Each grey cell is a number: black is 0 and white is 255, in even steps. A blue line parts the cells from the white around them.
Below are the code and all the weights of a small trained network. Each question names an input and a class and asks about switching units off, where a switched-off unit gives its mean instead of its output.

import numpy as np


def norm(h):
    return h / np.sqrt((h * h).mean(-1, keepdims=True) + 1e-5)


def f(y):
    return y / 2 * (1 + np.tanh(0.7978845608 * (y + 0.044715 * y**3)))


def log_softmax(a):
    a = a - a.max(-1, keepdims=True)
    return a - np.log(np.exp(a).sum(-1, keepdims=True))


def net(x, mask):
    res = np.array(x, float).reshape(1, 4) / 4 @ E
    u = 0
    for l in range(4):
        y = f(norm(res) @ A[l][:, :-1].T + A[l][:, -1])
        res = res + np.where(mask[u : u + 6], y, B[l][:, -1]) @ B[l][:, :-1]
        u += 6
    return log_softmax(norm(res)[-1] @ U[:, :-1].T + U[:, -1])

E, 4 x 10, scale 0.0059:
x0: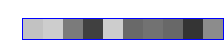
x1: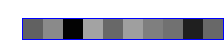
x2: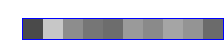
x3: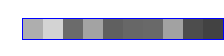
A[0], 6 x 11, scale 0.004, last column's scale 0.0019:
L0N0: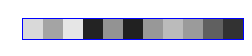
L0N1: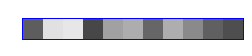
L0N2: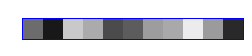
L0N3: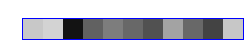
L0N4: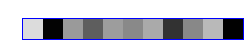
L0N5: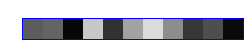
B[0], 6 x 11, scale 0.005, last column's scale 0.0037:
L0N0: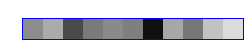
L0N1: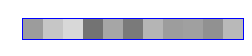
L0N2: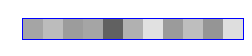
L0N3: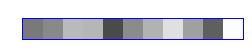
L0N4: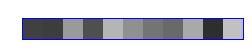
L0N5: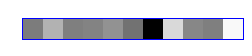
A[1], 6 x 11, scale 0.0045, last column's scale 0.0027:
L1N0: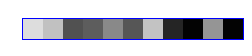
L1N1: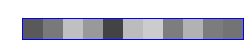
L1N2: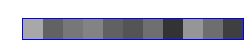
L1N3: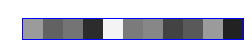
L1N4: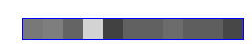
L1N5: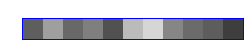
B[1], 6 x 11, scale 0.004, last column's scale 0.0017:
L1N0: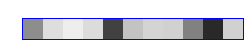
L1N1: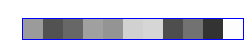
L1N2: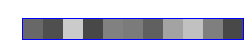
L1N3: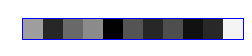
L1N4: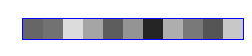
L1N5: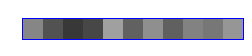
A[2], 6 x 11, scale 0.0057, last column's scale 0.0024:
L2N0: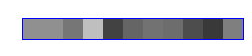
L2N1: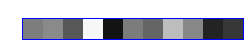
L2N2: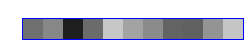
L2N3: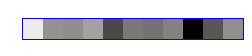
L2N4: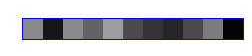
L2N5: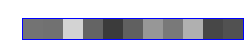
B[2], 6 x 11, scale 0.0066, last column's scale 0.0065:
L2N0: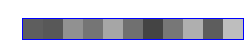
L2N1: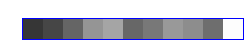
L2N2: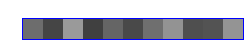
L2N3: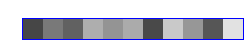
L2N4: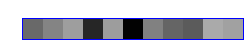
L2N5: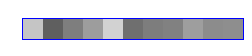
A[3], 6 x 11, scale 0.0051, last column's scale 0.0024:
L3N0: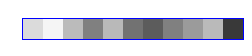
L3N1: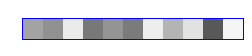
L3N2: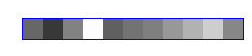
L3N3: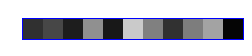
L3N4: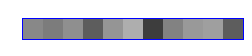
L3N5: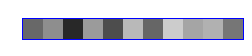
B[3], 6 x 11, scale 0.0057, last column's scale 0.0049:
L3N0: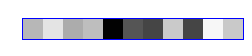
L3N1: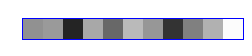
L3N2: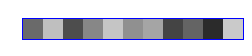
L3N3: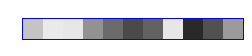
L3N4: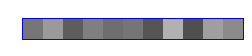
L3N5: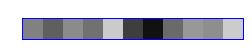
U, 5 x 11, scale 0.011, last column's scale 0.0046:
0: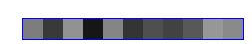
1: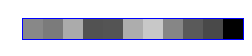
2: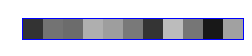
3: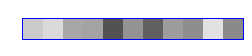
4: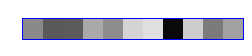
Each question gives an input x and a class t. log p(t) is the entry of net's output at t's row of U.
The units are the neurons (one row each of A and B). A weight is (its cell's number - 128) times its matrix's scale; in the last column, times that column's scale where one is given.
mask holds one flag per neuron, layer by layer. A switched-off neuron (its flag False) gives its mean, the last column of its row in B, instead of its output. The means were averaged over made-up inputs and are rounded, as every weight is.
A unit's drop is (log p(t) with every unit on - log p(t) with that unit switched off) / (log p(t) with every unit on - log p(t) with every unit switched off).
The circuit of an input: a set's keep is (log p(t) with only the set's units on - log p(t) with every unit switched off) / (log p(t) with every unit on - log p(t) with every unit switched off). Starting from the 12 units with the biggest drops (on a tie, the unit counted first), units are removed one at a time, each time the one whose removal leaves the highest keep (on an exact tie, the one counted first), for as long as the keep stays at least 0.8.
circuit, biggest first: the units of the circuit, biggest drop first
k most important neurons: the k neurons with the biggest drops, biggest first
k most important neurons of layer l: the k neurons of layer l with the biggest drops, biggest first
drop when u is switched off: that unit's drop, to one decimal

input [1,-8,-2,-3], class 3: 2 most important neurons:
L0N0, L3N0
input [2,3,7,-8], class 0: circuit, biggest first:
L0N3, L2N2, L2N3
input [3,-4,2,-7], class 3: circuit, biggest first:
L2N1
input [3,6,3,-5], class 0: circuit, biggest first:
L2N2, L2N3
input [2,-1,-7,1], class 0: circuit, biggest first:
L0N4, L2N4
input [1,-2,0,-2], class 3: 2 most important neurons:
L0N2, L2N1
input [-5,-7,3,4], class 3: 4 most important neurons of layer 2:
L2N1, L2N3, L2N5, L2N0
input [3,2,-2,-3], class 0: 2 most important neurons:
L0N4, L2N4
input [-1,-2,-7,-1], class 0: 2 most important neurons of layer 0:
L0N3, L0N4
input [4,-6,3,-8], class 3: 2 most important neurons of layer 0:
L0N0, L0N1
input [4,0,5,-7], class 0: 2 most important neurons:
L0N3, L0N2
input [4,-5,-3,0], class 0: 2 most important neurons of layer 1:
L1N3, L1N0
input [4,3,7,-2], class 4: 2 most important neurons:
L0N0, L0N5
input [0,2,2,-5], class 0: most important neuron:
L0N3
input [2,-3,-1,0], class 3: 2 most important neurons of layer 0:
L0N0, L0N1
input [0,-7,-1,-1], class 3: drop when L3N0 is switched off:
0.3
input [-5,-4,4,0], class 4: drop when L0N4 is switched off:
0.0
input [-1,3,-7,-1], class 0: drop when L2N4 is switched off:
0.1
